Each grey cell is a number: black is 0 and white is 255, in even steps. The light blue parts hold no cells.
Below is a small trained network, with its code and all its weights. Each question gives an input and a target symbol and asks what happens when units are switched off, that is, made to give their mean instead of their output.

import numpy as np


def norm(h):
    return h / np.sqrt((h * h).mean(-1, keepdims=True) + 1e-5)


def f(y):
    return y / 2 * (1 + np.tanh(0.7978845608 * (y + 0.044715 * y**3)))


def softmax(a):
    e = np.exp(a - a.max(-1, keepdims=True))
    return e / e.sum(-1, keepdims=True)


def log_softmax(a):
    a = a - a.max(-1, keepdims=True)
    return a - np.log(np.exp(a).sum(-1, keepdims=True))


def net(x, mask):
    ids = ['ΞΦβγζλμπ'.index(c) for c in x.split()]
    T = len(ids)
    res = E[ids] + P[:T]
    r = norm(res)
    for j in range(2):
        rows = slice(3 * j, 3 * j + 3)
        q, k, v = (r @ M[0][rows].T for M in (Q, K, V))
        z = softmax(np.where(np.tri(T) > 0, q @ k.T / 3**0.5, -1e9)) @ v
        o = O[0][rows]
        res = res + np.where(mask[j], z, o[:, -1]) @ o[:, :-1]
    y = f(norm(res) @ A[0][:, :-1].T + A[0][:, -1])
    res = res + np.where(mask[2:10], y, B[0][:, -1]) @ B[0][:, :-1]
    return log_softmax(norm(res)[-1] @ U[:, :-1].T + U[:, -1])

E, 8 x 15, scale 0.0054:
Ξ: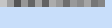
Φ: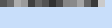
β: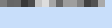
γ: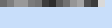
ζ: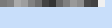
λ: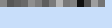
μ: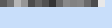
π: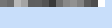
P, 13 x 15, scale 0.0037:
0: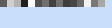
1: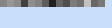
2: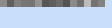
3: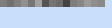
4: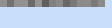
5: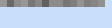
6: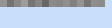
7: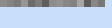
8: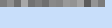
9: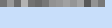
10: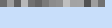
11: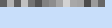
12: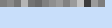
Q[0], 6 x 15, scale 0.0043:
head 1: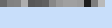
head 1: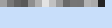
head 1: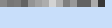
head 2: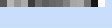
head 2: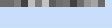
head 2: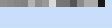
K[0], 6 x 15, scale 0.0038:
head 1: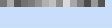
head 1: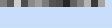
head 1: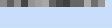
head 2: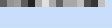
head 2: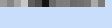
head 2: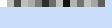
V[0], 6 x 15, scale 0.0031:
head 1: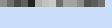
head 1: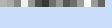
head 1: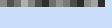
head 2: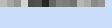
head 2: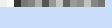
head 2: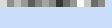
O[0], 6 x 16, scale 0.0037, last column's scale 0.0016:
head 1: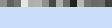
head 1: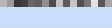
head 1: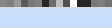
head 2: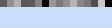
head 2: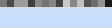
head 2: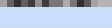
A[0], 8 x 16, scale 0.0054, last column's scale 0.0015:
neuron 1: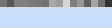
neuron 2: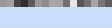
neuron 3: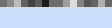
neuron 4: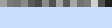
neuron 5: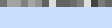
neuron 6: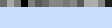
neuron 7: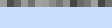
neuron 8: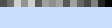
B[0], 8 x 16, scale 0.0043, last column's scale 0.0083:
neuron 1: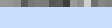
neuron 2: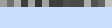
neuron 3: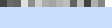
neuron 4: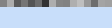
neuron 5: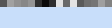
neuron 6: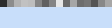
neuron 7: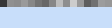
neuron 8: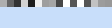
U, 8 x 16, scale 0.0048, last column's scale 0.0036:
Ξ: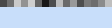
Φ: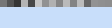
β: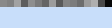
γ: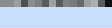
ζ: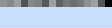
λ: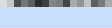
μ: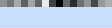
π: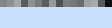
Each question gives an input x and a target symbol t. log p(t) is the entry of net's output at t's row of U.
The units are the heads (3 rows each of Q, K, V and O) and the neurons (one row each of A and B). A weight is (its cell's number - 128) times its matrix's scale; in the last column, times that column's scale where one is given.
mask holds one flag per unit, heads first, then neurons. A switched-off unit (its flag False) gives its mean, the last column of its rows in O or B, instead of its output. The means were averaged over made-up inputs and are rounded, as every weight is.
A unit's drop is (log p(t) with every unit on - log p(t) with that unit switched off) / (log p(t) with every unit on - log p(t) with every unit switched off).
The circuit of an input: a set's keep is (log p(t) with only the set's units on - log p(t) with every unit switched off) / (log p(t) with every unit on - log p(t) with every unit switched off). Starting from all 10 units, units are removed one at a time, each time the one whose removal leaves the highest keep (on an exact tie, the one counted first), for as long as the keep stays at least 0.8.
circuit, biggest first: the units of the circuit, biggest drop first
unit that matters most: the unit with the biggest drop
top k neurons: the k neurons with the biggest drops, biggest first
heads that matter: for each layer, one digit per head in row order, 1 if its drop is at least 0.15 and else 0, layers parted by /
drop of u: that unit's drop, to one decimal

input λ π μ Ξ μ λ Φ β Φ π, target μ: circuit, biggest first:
[head 1; neuron 3]
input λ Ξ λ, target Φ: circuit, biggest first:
[neuron 8; head 2]
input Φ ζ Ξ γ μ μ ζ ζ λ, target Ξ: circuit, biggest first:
[neuron 2; head 2]
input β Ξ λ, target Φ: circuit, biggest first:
[head 2; neuron 8]
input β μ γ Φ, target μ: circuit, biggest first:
[head 2; neuron 3]
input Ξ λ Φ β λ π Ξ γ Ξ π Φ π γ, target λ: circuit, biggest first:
[neuron 3; head 2; head 1; neuron 4]
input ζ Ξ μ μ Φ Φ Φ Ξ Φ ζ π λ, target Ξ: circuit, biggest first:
[head 2; neuron 2]
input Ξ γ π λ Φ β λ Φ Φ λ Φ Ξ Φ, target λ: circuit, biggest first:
[head 2; neuron 3; head 1; neuron 4]
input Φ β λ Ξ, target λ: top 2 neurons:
[neuron 3; neuron 6]
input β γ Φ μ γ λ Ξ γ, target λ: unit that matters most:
head 2
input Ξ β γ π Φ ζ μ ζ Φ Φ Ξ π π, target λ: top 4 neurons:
[neuron 3; neuron 4; neuron 8; neuron 6]
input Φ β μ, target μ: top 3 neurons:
[neuron 3; neuron 6; neuron 4]
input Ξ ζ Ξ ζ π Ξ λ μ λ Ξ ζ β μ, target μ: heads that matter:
10
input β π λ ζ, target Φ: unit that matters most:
head 1
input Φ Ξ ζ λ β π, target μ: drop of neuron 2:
-0.1
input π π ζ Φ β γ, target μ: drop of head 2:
0.1
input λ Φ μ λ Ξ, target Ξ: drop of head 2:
0.5
